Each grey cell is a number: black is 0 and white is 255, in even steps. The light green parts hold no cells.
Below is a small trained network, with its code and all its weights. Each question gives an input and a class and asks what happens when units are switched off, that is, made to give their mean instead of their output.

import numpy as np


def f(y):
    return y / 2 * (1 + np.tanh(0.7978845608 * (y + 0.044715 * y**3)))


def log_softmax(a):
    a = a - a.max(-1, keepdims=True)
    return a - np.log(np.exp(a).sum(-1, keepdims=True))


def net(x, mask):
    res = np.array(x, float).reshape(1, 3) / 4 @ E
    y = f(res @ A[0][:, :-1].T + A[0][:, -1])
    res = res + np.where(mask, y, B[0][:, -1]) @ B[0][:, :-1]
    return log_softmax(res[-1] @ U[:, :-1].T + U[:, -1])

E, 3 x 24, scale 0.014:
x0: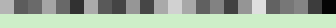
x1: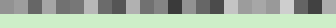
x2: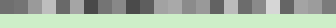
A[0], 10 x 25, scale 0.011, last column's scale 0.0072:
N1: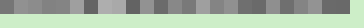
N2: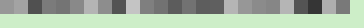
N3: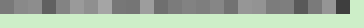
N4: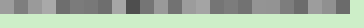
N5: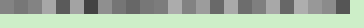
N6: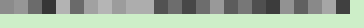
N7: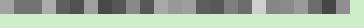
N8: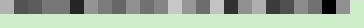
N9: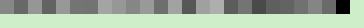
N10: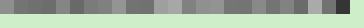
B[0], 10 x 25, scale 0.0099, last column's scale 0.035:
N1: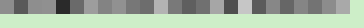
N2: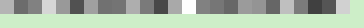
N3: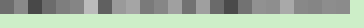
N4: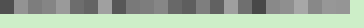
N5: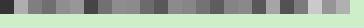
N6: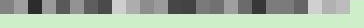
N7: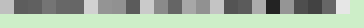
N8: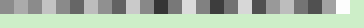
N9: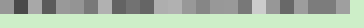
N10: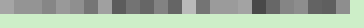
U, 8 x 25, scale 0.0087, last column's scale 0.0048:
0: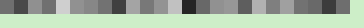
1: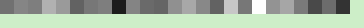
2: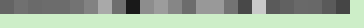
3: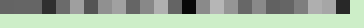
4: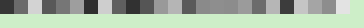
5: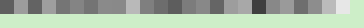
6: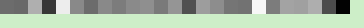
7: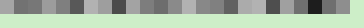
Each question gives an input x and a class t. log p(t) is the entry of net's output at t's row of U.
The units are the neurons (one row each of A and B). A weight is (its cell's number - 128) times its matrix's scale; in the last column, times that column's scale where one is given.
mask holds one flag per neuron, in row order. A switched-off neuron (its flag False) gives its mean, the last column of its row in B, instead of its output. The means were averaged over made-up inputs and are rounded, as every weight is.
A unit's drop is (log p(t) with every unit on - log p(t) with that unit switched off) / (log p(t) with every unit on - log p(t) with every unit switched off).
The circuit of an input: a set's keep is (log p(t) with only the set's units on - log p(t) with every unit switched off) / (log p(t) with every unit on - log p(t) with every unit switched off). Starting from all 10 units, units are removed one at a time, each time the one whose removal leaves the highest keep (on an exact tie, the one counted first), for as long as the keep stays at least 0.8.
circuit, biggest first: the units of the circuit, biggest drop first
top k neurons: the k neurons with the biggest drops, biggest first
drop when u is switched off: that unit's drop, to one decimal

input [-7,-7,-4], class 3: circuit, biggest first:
[N8]
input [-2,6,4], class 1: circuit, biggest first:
[N7 N8 N6]
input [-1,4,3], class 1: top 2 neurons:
[N7 N8]
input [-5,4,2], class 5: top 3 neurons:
[N7 N9 N8]
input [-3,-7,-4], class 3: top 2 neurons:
[N8 N6]
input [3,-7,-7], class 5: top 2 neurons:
[N6 N7]
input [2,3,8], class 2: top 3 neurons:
[N8 N2 N7]
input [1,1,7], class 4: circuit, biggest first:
[N8 N2]
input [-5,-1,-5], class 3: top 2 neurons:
[N8 N2]
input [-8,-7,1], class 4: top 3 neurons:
[N7 N9 N5]
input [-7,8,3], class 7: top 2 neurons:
[N2 N6]
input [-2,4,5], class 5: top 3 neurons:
[N7 N9 N5]
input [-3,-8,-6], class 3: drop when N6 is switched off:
0.2
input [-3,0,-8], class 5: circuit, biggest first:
[N6]
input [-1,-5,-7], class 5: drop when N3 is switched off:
0.0
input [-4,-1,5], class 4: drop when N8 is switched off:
0.2
